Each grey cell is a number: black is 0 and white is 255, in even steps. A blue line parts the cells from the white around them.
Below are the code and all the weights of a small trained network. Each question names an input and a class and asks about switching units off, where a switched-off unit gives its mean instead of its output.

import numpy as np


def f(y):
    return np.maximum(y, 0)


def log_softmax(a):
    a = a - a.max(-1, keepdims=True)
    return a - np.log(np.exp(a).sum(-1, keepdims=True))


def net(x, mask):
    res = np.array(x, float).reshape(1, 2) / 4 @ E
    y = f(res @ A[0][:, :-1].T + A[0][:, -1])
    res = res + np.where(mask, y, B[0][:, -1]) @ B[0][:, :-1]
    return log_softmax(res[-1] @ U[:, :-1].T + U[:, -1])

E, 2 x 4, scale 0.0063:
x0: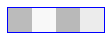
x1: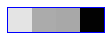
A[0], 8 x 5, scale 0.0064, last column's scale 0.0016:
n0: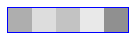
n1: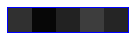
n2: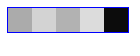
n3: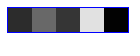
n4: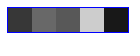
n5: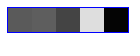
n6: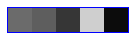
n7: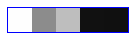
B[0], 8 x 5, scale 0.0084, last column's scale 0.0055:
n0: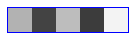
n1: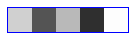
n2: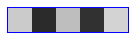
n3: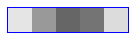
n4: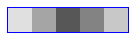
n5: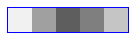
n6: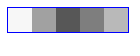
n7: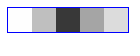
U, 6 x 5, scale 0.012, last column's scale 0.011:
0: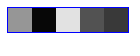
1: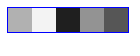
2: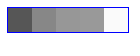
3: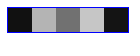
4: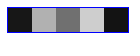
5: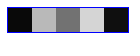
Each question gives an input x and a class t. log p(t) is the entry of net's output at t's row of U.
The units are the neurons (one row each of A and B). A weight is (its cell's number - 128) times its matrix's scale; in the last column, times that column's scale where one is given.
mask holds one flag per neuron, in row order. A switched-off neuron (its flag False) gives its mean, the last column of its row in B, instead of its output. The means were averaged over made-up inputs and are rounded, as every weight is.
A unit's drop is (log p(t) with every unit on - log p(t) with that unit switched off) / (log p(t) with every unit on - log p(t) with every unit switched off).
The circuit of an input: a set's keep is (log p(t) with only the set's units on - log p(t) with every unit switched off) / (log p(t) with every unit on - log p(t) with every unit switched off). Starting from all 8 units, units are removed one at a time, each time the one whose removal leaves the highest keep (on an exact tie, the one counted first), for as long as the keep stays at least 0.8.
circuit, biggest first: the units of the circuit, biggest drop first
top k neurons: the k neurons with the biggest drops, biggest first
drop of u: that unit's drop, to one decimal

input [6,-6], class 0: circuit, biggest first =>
(n0)
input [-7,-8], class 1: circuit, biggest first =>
(n4 n3)
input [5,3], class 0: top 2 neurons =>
(n0 n2)
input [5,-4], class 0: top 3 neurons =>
(n0 n2 n7)
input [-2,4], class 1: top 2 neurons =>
(n7 n0)
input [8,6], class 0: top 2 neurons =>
(n0 n2)
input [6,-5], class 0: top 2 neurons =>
(n0 n2)
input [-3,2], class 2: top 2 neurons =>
(n0 n2)
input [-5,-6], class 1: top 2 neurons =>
(n0 n2)
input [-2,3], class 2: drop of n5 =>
0.2
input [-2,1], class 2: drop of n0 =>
0.3
